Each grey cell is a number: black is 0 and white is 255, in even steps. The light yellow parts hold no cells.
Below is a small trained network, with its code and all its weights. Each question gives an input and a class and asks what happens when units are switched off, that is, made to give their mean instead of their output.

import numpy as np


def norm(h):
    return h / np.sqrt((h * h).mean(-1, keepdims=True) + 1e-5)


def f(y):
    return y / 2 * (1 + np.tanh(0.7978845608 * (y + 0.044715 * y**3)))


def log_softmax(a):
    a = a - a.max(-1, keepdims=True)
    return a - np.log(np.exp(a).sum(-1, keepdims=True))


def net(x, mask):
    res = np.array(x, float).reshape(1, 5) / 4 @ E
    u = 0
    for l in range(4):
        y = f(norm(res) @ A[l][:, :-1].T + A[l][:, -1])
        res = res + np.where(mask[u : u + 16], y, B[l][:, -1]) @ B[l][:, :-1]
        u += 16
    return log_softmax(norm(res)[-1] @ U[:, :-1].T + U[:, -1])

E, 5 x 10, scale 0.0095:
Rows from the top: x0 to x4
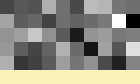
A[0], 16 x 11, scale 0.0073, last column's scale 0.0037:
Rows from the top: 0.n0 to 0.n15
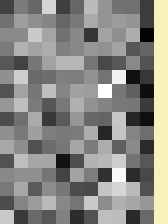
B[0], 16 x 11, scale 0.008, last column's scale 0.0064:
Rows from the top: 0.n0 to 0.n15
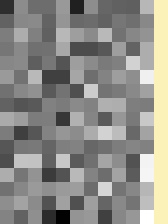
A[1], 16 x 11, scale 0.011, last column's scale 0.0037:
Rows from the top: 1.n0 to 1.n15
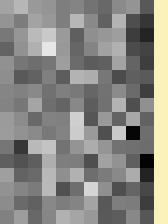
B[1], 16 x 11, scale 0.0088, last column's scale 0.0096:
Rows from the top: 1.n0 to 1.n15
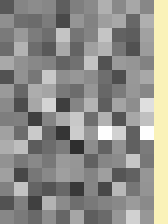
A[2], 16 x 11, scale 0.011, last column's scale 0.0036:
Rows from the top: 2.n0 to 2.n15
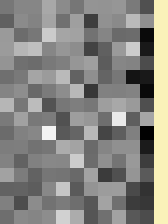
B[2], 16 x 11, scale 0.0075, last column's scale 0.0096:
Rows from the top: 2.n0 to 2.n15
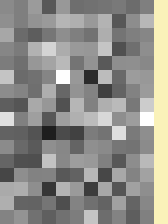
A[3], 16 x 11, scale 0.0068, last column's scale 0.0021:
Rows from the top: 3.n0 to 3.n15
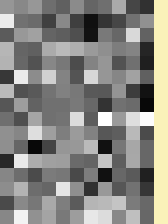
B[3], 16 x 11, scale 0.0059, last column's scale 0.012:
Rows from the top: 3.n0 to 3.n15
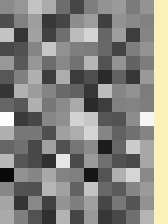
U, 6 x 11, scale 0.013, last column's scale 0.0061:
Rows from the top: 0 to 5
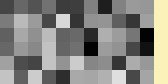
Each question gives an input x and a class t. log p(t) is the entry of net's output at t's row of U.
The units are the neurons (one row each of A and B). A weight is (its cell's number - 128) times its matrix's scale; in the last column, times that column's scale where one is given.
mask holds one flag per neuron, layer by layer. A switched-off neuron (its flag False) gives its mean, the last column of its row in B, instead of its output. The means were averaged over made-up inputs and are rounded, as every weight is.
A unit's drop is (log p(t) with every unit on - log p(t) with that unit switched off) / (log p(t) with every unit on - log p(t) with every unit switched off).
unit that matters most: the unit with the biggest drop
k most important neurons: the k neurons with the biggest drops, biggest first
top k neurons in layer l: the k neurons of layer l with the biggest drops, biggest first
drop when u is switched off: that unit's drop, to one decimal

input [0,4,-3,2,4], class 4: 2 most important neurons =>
[0.n11, 1.n5]
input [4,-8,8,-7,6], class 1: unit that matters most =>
0.n15
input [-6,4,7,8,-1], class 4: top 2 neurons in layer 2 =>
[2.n3, 2.n1]
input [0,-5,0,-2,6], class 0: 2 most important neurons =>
[1.n9, 1.n13]
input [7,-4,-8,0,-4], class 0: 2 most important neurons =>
[1.n9, 0.n11]
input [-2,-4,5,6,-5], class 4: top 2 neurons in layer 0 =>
[0.n11, 0.n0]
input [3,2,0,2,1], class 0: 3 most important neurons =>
[1.n9, 0.n15, 0.n12]
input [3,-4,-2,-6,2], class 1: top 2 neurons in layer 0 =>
[0.n15, 0.n0]
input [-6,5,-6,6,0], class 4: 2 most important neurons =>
[1.n8, 0.n11]
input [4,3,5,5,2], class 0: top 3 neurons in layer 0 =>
[0.n15, 0.n11, 0.n5]
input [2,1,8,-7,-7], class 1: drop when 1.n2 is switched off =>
0.2
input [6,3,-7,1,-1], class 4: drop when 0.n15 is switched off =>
-0.1
